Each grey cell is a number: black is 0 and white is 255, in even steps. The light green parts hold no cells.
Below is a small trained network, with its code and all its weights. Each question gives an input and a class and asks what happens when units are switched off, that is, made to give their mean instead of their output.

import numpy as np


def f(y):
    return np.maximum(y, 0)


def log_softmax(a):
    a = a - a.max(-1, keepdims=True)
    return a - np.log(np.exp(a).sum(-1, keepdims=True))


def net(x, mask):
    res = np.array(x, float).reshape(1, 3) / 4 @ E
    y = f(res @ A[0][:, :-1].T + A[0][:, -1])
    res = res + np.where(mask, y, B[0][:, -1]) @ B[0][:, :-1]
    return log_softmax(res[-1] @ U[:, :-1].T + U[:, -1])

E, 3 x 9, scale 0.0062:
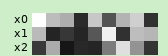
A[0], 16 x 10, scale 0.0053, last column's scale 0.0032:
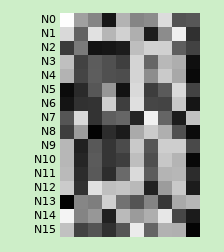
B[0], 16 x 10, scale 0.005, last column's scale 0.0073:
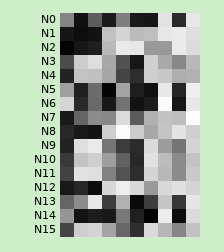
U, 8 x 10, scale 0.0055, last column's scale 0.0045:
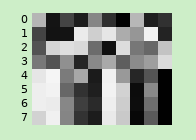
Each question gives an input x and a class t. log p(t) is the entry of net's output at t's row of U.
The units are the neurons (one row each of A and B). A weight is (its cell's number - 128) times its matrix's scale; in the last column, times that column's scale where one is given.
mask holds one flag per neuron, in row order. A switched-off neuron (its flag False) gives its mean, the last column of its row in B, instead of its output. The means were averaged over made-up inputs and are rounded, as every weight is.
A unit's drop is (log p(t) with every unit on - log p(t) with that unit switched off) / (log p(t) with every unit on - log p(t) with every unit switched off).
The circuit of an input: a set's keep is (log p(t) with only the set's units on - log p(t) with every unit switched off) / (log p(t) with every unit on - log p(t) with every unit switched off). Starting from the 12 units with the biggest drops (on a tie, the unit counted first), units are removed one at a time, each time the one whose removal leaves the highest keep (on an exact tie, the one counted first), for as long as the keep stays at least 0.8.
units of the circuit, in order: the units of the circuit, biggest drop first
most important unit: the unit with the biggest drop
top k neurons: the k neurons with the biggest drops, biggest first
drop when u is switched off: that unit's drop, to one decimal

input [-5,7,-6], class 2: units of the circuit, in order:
(N9, N11)
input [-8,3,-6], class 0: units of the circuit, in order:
(N6)
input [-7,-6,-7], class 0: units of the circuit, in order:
(N13, N6)
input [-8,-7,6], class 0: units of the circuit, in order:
(N6, N5)
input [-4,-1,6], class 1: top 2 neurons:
(N8, N2)
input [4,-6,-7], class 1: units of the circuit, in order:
(N1, N12)
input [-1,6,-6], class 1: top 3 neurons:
(N12, N1, N13)
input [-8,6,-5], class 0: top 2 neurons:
(N5, N6)
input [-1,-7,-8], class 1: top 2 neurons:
(N1, N12)
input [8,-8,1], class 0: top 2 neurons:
(N14, N0)
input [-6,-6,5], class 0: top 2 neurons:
(N13, N6)
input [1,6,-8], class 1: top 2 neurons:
(N12, N1)
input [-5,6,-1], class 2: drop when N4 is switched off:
0.1
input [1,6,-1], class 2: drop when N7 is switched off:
0.0
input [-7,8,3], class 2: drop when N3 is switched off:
0.3
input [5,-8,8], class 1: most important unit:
N8
